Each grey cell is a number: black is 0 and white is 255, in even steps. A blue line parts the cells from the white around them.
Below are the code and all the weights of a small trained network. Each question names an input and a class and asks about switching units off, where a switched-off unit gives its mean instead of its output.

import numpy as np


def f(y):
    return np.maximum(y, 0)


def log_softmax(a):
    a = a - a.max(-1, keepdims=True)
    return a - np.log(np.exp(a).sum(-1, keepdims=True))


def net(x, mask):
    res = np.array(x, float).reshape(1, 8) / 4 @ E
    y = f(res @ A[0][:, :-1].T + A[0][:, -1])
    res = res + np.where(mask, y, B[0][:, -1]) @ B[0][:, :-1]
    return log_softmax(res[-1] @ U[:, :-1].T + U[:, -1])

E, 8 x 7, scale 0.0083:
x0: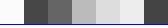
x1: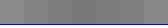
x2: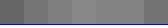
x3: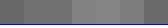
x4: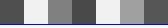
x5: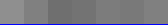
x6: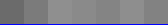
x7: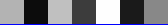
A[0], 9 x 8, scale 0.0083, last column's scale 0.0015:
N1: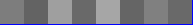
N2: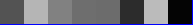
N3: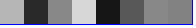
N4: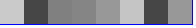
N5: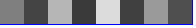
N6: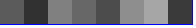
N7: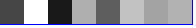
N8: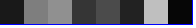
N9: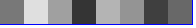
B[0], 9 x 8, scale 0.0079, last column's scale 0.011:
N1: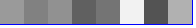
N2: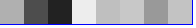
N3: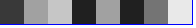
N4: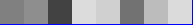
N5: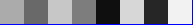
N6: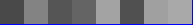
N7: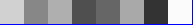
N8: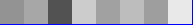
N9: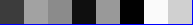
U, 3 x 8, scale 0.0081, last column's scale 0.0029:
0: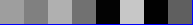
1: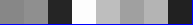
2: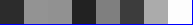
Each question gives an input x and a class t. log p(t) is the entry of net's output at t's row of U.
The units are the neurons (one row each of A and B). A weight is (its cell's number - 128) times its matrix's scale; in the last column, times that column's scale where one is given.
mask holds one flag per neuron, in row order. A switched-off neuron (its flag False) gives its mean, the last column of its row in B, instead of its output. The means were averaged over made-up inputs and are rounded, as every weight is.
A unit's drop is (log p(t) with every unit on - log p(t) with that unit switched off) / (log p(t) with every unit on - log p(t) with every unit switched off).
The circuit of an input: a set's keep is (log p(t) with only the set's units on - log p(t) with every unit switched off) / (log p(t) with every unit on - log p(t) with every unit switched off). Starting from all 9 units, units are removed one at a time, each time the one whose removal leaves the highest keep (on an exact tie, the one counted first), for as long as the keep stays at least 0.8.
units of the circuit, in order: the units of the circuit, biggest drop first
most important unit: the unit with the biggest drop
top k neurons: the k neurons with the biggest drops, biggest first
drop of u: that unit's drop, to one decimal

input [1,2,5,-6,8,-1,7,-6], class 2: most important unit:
N9
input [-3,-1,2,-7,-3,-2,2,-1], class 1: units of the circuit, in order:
N9, N5
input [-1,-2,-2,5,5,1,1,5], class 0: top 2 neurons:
N5, N3
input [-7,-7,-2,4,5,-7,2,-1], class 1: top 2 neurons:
N2, N8
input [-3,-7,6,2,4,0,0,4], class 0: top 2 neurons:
N5, N3
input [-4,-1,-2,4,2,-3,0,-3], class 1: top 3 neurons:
N5, N2, N3
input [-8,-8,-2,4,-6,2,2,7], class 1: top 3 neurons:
N8, N2, N7
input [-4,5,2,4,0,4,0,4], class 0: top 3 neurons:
N5, N4, N9
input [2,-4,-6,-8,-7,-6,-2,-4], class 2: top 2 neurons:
N3, N5
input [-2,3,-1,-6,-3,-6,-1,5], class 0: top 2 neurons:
N5, N9
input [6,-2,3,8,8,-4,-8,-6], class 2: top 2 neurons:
N9, N5
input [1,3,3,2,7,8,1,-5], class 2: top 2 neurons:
N9, N5
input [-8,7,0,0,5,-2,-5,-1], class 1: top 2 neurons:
N2, N8
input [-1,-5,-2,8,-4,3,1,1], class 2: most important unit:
N5
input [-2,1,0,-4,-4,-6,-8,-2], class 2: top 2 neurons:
N5, N3
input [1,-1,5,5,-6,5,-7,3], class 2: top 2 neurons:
N3, N7
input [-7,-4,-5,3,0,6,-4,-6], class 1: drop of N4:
-0.1
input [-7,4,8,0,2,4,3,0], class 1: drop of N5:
0.0
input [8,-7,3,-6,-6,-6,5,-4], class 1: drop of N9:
0.1
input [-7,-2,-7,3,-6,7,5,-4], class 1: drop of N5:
0.1
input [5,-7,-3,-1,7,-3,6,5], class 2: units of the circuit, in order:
N9
